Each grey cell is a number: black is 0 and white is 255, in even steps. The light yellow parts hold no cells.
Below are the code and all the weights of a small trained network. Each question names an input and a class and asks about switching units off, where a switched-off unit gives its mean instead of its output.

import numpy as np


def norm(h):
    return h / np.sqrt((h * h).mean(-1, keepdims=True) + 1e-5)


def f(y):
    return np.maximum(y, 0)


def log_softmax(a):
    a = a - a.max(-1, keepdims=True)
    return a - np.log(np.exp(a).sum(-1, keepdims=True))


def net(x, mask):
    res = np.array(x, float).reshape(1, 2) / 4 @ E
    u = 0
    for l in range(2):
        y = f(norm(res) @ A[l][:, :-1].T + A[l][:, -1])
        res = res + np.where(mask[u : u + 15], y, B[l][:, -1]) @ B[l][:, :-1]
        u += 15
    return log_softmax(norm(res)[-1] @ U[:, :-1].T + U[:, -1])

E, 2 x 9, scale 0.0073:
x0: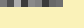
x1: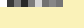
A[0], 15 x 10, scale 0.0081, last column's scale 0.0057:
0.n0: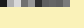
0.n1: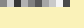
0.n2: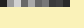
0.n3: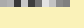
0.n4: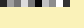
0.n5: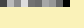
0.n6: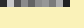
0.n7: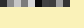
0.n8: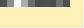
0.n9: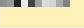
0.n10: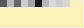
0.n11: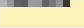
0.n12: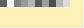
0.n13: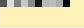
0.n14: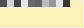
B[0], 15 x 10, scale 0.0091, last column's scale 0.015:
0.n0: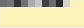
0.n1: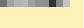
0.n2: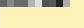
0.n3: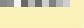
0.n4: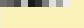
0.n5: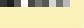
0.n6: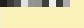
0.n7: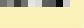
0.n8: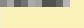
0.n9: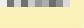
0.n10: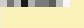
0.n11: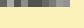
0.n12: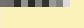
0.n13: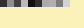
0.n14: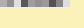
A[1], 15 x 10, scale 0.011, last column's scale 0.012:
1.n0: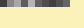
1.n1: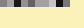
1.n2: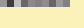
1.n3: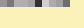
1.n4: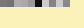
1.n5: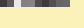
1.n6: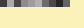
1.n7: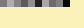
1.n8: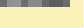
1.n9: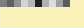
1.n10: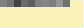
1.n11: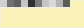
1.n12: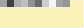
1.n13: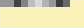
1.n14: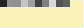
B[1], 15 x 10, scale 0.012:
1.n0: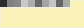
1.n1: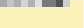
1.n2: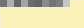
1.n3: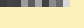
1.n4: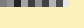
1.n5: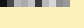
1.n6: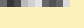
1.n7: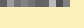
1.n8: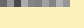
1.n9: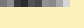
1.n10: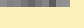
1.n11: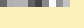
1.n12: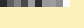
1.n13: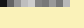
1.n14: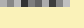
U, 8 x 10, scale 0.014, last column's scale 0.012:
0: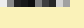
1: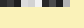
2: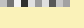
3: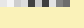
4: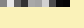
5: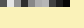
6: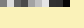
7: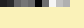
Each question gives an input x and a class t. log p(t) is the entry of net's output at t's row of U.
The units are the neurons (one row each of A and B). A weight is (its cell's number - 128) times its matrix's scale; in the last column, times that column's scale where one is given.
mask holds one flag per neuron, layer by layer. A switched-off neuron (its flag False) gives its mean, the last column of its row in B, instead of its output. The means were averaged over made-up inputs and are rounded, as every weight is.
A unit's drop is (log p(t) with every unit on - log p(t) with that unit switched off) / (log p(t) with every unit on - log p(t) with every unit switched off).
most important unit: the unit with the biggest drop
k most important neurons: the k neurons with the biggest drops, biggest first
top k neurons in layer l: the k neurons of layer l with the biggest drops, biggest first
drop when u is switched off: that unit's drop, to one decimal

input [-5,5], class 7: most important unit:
0.n7
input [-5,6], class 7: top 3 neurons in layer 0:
0.n7, 0.n0, 0.n10
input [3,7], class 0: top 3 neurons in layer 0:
0.n7, 0.n0, 0.n2
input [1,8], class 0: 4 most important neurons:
0.n7, 0.n0, 0.n2, 0.n6
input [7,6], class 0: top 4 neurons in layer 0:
0.n7, 0.n2, 0.n0, 0.n1
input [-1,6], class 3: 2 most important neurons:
0.n3, 0.n7
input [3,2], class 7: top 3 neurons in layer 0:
0.n0, 0.n7, 0.n12
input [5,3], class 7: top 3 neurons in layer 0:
0.n0, 0.n7, 0.n12
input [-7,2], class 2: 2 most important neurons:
0.n9, 0.n4
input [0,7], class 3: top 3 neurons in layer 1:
1.n12, 1.n6, 1.n9
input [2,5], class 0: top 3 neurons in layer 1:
1.n6, 1.n12, 1.n1
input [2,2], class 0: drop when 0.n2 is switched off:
1.2
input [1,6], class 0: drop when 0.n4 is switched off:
0.7
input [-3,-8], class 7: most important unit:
0.n4
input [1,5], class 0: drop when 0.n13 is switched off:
0.9
